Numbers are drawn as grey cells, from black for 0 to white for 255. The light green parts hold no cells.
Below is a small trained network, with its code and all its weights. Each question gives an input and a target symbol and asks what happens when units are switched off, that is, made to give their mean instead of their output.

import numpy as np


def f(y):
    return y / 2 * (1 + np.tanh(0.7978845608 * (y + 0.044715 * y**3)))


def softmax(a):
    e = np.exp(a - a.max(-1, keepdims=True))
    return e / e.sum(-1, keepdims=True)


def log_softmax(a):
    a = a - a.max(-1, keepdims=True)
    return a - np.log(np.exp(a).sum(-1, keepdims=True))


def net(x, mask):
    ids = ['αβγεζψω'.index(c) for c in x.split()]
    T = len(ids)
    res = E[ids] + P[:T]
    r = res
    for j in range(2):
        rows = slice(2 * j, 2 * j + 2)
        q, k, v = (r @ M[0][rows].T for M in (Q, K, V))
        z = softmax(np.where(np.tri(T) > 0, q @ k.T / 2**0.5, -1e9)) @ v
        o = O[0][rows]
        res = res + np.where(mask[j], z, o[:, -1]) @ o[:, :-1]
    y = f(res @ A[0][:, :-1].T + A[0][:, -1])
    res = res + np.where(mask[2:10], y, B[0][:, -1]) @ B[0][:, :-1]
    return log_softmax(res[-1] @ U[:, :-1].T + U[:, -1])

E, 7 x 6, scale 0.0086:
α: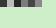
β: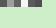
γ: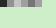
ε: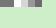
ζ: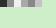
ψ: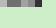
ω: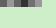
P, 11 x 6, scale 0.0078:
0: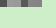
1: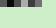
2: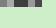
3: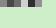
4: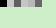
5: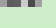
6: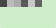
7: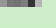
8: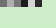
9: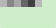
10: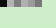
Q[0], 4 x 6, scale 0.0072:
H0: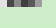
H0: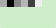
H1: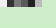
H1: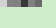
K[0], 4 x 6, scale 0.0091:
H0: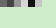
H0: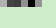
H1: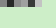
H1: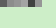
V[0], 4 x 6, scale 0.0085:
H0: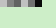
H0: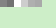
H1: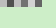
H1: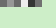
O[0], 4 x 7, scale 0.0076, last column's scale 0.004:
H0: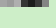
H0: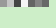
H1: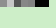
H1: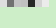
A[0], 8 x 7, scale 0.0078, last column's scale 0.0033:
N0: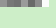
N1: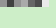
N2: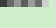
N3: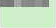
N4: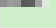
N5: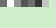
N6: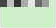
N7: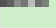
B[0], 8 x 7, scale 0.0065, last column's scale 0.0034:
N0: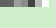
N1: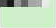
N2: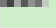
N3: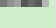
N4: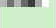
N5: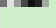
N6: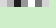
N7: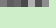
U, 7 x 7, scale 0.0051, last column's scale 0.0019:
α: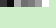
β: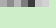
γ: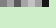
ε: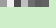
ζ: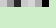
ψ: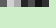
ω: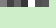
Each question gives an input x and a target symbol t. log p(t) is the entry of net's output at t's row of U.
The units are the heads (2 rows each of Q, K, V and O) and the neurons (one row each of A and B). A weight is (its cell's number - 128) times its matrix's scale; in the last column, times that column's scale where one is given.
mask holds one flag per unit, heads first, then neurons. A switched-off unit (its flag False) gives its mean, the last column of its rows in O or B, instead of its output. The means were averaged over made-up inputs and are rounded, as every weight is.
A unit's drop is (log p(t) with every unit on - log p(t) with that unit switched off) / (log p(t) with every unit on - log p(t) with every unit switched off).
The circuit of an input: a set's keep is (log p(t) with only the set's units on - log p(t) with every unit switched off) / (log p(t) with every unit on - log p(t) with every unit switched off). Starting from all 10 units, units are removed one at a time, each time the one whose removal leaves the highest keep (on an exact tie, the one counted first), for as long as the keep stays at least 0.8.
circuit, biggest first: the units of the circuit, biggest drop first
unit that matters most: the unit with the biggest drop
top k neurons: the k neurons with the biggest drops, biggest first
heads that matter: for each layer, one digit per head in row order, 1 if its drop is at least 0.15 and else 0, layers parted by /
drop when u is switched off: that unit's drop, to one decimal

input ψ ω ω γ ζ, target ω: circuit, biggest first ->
[H1 H0 N6 N7]
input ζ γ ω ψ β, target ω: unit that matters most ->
H0
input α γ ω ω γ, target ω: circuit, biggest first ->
[H1 H0 N6 N7]
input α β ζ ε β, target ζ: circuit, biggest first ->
[H0 N6]
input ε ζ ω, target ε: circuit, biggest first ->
[H0 H1 N5 N1]
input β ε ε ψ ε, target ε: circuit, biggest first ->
[H0 H1 N5]
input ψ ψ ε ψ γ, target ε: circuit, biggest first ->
[H1 H0 N6 N5]
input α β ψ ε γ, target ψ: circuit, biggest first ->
[H0 H1 N5]
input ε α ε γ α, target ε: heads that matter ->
10
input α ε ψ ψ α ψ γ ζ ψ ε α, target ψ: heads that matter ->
11
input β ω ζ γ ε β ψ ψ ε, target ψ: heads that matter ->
01
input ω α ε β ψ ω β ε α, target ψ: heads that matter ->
10
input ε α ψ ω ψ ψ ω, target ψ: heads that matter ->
01
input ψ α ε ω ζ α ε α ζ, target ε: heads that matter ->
11
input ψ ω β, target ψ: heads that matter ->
10
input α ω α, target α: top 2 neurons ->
[N6 N2]
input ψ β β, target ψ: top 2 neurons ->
[N5 N6]
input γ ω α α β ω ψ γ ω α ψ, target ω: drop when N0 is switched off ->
0.1
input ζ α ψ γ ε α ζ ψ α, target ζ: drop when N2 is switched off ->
0.0
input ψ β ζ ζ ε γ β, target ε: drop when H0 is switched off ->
0.5
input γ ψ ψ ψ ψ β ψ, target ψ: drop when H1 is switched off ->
0.4
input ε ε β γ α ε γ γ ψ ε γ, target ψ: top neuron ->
[N5]
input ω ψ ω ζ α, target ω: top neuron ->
[N6]
